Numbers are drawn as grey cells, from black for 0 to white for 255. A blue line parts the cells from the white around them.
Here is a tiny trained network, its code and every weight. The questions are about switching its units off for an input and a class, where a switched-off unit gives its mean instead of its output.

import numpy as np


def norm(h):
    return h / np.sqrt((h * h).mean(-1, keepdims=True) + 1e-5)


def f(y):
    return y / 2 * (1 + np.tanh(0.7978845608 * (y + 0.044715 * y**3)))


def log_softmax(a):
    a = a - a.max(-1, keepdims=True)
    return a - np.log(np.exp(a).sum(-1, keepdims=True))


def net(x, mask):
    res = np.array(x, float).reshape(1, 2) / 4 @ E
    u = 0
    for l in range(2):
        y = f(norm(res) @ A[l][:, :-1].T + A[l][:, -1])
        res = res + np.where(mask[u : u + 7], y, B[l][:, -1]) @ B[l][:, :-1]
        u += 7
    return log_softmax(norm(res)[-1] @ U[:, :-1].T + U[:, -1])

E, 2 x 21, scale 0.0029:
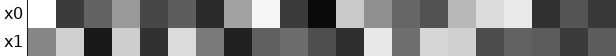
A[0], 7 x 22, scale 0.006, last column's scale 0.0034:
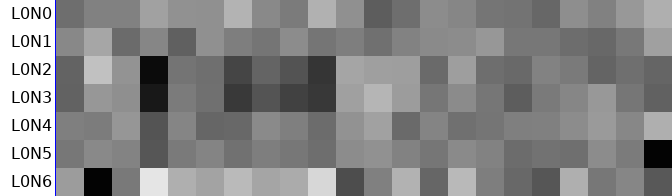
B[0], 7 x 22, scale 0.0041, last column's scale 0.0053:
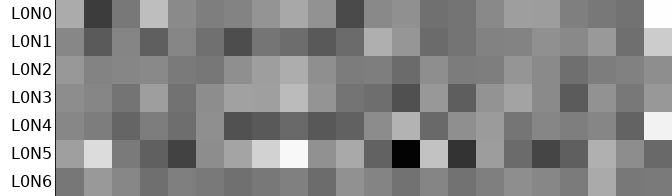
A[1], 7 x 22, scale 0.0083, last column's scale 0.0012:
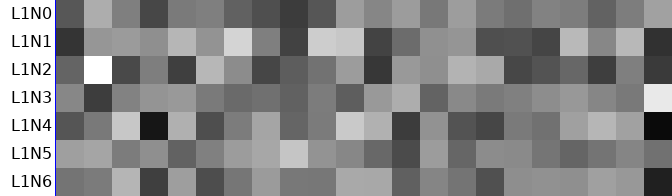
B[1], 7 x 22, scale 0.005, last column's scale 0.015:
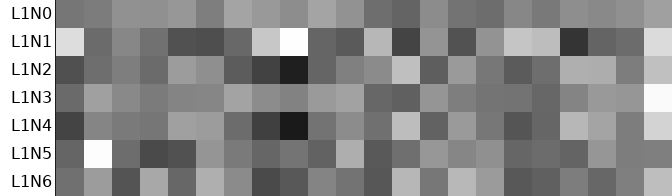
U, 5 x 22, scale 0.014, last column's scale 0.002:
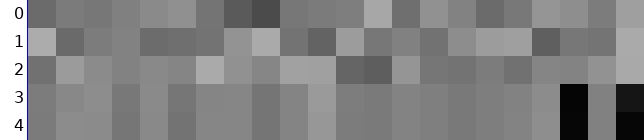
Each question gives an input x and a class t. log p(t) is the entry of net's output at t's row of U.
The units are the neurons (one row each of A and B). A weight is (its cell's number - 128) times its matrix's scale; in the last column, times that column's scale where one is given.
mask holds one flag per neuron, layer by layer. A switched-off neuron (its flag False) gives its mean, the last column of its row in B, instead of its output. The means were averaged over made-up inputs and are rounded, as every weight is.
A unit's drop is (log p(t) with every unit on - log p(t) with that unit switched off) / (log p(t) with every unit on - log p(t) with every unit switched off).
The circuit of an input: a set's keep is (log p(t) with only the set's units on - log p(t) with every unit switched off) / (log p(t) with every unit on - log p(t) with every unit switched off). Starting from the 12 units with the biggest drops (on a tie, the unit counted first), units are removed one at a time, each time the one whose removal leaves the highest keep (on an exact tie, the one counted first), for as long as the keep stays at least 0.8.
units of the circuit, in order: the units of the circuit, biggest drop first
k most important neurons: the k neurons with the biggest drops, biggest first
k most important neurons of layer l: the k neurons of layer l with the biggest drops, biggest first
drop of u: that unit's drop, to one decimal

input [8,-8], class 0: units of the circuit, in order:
(L1N1)
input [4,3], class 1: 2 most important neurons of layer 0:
(L0N1, L0N4)
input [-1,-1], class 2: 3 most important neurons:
(L1N1, L1N4, L1N2)
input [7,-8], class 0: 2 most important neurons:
(L1N1, L0N0)
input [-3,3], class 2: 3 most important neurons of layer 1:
(L1N4, L1N1, L1N2)
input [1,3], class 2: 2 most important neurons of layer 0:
(L0N1, L0N4)
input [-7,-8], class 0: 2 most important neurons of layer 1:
(L1N4, L1N6)
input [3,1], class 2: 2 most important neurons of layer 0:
(L0N0, L0N3)
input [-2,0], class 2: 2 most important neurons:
(L0N0, L1N1)
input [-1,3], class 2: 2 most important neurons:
(L0N1, L1N4)
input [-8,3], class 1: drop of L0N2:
0.0
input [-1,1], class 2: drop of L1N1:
0.4
